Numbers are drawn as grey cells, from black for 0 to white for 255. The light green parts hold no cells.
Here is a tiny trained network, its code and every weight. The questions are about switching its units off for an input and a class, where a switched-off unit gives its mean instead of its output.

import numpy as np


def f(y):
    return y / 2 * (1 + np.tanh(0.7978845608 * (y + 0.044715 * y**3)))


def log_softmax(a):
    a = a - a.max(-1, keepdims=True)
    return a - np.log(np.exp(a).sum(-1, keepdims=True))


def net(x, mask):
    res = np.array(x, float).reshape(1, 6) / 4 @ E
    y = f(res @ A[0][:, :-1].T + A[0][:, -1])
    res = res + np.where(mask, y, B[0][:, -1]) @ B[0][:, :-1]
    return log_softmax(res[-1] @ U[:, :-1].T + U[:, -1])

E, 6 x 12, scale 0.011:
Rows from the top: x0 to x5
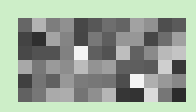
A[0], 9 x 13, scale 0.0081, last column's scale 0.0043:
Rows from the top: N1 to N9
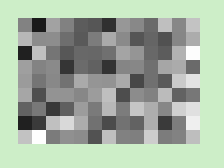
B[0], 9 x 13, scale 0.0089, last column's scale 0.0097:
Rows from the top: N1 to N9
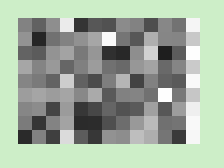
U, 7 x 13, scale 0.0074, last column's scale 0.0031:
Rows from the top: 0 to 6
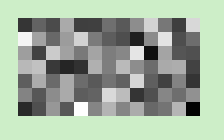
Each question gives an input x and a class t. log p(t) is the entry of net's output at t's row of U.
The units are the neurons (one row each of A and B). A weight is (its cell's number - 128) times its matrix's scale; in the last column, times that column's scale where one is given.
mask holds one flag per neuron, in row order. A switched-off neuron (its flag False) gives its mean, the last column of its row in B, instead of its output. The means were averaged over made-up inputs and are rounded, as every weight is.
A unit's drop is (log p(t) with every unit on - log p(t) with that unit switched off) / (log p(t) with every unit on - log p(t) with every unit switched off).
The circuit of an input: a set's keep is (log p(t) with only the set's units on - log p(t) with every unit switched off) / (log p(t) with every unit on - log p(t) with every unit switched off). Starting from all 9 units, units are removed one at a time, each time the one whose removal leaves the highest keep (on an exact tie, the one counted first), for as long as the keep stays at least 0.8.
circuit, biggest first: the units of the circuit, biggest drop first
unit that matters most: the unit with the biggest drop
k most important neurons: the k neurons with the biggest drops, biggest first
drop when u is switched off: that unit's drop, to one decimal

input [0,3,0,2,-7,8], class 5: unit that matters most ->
N3
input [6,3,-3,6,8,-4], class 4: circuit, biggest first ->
N8; N9; N2
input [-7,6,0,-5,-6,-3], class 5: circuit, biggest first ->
N9; N5
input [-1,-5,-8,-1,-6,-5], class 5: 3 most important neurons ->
N2; N3; N8
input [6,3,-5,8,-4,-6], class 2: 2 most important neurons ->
N5; N7
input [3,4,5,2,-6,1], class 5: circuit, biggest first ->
N9; N3
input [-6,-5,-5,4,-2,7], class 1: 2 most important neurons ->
N6; N8
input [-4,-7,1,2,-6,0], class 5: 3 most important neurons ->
N9; N5; N3
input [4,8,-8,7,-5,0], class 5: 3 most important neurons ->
N2; N3; N4
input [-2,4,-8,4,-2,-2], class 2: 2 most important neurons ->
N5; N7
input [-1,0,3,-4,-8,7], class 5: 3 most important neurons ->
N3; N7; N2
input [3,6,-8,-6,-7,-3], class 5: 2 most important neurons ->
N2; N9
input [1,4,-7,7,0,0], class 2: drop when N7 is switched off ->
0.1
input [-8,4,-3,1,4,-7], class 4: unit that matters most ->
N7
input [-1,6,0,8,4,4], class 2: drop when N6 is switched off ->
0.2
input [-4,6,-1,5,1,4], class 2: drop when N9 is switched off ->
0.1
